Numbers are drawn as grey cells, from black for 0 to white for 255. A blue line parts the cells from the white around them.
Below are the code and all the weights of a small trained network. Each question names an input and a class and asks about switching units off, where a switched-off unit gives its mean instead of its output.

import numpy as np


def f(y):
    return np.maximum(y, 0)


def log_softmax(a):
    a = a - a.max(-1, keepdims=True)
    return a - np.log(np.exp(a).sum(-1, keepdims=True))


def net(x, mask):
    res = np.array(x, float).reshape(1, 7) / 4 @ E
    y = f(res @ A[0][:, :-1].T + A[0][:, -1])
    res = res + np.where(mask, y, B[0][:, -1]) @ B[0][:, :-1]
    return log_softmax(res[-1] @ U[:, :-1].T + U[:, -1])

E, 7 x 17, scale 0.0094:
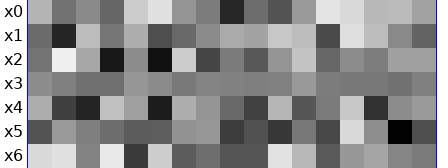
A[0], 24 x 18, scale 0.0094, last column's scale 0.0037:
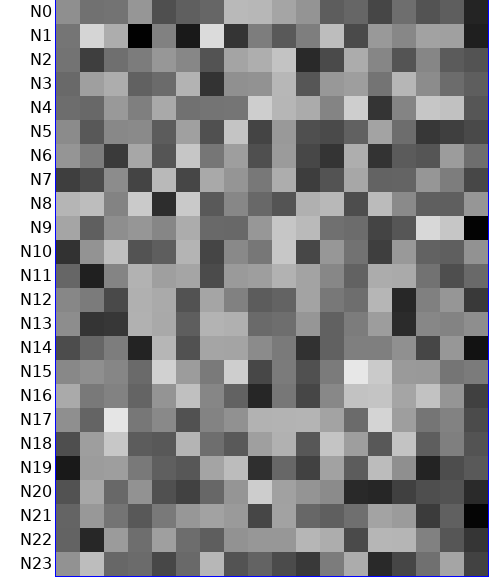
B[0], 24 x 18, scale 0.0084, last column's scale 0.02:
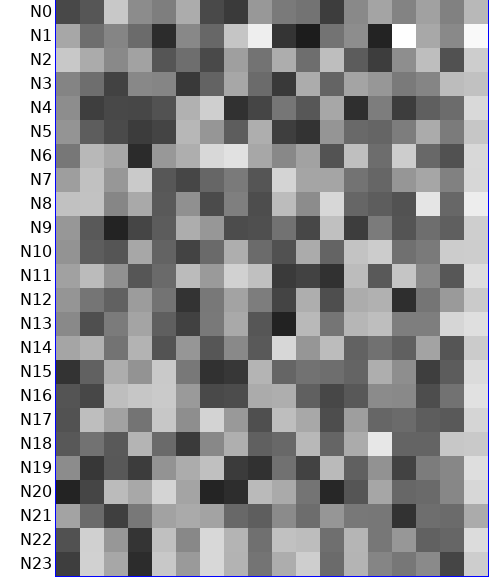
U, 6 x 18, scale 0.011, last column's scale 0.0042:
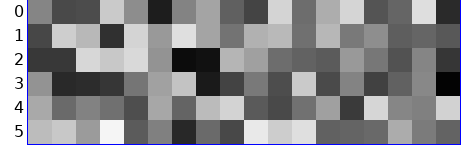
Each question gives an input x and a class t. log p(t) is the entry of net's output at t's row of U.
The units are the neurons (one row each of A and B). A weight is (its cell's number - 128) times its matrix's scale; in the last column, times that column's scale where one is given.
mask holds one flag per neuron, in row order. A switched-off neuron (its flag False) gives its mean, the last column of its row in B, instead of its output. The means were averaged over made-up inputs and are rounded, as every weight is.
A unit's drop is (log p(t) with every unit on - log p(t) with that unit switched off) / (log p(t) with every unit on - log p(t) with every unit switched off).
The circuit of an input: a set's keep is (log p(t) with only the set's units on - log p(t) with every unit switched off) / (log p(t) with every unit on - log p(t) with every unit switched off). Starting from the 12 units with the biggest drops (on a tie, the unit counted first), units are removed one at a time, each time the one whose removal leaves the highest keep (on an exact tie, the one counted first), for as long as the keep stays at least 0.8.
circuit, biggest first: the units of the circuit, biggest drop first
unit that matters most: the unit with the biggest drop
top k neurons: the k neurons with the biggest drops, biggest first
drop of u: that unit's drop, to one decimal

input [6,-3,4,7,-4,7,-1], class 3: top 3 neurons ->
[N19, N20, N21]
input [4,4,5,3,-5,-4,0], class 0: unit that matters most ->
N18
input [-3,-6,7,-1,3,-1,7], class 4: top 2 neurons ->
[N1, N7]
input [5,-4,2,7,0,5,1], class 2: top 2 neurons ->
[N16, N15]
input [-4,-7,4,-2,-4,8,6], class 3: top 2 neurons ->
[N19, N22]
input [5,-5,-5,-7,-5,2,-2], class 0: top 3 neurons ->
[N10, N1, N3]
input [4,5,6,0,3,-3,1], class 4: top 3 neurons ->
[N1, N23, N6]
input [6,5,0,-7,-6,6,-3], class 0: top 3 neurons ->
[N18, N10, N3]
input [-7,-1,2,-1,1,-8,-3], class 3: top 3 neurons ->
[N4, N9, N16]
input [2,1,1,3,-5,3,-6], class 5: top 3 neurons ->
[N14, N7, N13]
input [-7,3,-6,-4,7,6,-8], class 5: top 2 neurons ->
[N2, N14]
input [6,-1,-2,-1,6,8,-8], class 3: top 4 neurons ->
[N19, N5, N8, N21]
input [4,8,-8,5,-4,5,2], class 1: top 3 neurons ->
[N22, N1, N17]
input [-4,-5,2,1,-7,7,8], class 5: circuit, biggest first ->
[N8]
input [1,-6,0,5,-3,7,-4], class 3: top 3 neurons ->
[N19, N22, N21]
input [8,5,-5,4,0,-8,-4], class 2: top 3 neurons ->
[N15, N16, N19]
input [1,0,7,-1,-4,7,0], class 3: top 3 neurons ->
[N19, N11, N21]
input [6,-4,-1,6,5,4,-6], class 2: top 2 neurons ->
[N15, N16]
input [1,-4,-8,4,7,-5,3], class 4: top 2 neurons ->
[N6, N18]
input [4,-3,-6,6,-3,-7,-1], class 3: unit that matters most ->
N4
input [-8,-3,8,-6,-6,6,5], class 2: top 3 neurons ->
[N20, N11, N6]
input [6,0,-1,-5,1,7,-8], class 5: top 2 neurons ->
[N7, N14]
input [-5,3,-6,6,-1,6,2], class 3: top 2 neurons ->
[N19, N1]
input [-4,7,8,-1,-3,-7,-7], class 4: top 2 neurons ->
[N1, N23]
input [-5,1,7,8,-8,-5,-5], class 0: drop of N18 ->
0.7
